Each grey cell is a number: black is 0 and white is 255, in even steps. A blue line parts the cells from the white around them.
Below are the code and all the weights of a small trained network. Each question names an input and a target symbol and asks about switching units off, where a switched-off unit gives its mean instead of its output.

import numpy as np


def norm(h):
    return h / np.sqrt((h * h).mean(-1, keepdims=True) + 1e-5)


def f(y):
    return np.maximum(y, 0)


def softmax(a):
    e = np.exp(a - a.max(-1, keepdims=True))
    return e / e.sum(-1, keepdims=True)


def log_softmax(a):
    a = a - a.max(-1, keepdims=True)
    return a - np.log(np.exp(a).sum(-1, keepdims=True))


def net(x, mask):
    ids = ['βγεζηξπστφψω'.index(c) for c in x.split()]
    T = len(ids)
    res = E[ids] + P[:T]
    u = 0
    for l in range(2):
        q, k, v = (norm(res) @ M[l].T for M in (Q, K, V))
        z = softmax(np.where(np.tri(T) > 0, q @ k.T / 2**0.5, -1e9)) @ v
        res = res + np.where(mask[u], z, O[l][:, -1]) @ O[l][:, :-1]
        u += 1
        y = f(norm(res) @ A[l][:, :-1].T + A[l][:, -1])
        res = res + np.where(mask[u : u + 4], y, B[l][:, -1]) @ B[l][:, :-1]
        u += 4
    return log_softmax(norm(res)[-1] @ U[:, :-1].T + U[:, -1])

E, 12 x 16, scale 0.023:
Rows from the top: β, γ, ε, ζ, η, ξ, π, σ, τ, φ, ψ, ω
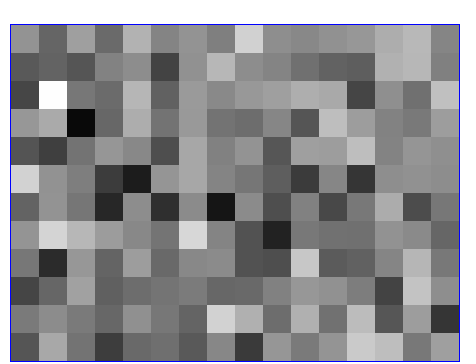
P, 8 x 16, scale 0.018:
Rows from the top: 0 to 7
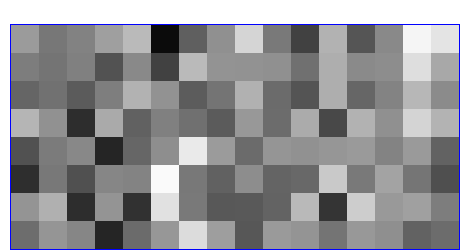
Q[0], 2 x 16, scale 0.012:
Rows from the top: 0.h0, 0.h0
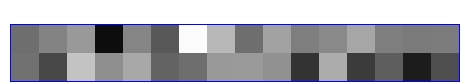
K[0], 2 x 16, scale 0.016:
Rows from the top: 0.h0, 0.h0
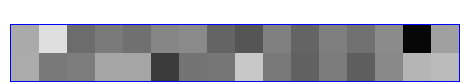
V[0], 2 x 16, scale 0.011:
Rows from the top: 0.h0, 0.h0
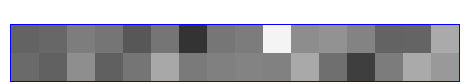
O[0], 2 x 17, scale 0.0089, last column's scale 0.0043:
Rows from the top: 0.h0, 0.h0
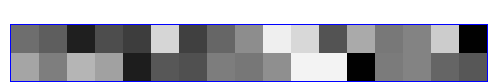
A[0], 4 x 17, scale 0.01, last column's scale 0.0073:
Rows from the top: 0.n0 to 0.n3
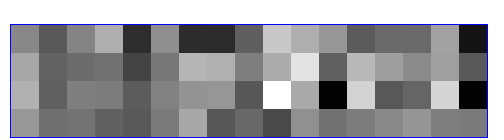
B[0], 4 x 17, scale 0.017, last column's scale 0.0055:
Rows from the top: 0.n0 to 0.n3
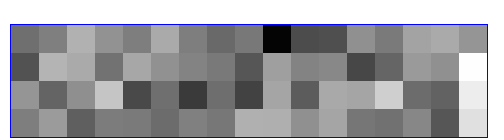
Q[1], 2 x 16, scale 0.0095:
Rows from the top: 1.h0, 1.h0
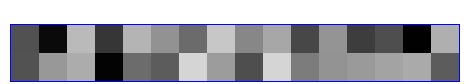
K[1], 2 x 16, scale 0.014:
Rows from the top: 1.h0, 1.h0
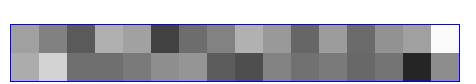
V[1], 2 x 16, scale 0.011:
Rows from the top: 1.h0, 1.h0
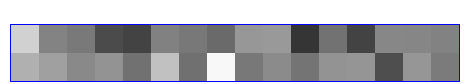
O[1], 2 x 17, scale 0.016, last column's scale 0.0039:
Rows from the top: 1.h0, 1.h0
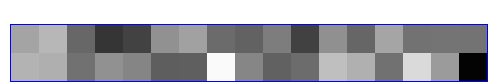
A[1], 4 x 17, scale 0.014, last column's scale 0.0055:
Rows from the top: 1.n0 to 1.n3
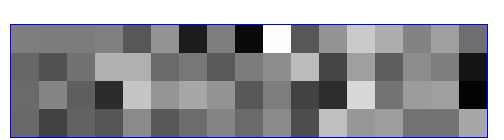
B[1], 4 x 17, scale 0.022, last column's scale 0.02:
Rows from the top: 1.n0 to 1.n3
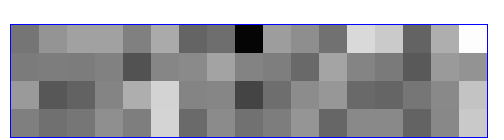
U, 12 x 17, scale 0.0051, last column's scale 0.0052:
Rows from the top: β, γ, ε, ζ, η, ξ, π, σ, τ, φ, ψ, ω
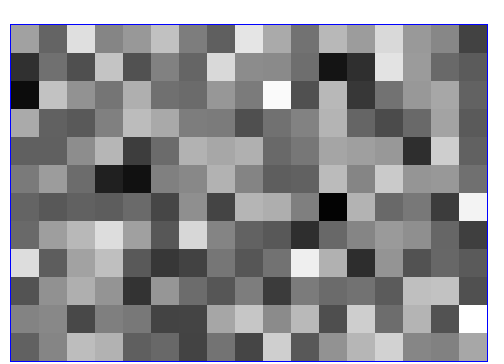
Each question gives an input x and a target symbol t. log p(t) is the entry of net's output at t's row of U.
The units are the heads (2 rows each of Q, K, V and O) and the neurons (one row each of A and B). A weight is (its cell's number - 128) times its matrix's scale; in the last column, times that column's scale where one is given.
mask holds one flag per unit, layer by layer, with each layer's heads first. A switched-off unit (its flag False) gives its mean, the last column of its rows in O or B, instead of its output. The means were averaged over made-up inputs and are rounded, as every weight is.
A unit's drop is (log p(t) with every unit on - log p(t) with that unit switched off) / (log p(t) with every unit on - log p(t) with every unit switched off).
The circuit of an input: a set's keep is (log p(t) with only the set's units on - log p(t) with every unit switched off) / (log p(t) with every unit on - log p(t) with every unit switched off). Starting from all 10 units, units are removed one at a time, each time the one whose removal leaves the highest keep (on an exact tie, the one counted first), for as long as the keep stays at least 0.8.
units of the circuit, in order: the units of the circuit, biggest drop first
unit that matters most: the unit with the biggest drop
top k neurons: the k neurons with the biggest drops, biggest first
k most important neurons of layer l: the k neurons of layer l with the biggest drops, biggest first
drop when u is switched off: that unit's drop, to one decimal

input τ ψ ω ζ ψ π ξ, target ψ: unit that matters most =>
1.h0
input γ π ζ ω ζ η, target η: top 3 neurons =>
1.n1, 0.n1, 1.n0
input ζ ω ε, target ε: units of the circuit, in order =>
1.n0, 1.n2
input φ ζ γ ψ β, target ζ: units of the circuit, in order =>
1.n2, 0.h0, 1.n0
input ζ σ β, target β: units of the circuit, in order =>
1.n0, 1.n2
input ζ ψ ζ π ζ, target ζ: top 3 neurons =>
1.n2, 1.n0, 0.n2
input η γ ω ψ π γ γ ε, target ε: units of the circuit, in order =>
1.n0, 1.n3
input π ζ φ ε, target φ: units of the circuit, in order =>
0.h0, 0.n0, 1.n0
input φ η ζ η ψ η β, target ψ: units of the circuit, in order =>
1.n0, 1.h0, 1.n2
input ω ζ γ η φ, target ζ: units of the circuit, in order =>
0.h0, 1.n2, 1.n0
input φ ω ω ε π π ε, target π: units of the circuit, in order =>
1.h0, 1.n0
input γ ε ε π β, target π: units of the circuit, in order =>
1.h0, 1.n0
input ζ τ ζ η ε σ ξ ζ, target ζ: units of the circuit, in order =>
0.n2, 1.n0
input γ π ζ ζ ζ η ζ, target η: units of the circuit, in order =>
1.h0, 1.n1, 1.n0, 1.n2
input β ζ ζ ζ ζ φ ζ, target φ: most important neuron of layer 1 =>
1.n0
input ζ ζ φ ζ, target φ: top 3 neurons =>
0.n0, 1.n0, 1.n2
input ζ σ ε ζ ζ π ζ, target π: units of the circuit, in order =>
1.h0, 1.n0, 1.n2
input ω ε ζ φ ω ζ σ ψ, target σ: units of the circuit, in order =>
0.h0, 1.n0
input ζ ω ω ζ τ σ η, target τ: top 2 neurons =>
1.n0, 0.n3
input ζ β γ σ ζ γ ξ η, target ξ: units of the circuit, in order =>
1.h0, 1.n0, 0.h0
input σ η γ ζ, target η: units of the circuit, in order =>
1.h0, 1.n1, 1.n0
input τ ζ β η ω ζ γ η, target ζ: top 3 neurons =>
1.n2, 1.n0, 0.n2
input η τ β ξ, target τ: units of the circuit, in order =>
0.h0, 1.n0
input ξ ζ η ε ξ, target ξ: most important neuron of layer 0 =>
0.n1
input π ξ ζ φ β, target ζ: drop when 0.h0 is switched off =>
0.2
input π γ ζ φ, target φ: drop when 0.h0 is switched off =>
0.9
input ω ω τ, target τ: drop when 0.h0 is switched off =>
1.1
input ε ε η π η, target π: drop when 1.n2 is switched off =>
0.1
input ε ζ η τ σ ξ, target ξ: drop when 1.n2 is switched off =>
0.2
